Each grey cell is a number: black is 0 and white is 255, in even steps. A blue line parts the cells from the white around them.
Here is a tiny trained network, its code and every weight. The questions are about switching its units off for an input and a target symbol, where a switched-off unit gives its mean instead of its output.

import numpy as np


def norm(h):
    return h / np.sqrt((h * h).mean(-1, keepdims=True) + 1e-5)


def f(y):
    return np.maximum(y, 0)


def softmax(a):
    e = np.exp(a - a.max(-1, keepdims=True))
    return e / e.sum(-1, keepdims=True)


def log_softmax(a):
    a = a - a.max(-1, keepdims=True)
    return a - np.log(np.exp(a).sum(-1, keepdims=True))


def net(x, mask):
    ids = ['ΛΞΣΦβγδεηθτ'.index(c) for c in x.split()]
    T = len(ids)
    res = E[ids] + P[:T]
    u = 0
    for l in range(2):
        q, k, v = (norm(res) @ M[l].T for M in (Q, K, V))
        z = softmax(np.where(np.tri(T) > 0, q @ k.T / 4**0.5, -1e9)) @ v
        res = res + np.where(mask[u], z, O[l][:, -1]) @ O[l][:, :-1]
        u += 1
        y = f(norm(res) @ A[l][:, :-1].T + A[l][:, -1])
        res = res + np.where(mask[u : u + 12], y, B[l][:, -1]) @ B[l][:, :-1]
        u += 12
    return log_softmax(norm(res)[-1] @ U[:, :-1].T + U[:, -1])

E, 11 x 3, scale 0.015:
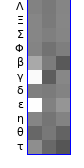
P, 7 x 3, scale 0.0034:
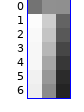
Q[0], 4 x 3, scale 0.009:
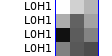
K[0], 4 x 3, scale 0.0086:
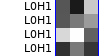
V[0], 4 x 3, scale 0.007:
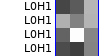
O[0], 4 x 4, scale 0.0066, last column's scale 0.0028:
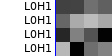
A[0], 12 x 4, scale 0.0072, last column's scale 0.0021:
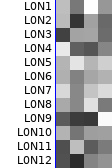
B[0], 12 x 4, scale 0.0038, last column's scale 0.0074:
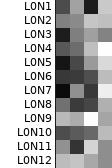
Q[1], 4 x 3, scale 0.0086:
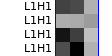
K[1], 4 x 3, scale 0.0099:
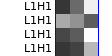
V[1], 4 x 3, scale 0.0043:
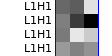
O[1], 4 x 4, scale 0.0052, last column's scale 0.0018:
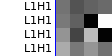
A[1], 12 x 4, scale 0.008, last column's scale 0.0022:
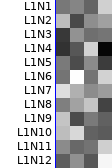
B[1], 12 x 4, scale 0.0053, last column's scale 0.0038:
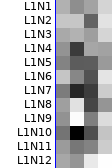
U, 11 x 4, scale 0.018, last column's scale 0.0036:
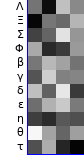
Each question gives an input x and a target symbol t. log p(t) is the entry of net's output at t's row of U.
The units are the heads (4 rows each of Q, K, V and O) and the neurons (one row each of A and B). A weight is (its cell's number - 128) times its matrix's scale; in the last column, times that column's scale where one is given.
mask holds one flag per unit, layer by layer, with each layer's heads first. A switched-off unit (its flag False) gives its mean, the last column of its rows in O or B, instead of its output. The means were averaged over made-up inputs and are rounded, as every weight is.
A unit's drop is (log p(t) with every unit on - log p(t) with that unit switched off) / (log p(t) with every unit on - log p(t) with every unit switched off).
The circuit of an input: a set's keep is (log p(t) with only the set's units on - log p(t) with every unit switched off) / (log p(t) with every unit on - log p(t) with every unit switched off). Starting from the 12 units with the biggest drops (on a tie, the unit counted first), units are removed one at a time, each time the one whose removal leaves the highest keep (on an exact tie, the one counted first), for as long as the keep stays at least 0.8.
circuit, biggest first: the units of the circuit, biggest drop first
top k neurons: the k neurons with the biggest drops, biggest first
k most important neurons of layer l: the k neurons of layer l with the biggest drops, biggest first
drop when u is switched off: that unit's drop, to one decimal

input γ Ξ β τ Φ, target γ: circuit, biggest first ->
[L0H1 L0N5]
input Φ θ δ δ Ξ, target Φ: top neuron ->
[L0N7]
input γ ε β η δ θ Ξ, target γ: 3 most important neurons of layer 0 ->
[L0N5 L0N9 L0N2]
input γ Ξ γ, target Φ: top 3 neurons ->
[L1N7 L1N10 L0N1]
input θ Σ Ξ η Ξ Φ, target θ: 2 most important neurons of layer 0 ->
[L0N5 L0N9]
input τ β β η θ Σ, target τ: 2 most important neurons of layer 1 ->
[L1N2 L1N9]
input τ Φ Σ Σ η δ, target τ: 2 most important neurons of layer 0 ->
[L0N9 L0N5]
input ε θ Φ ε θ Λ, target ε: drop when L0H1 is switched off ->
0.6
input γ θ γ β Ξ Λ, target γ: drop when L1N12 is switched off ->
0.1
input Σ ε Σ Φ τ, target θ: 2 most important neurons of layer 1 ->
[L1N12 L1N7]
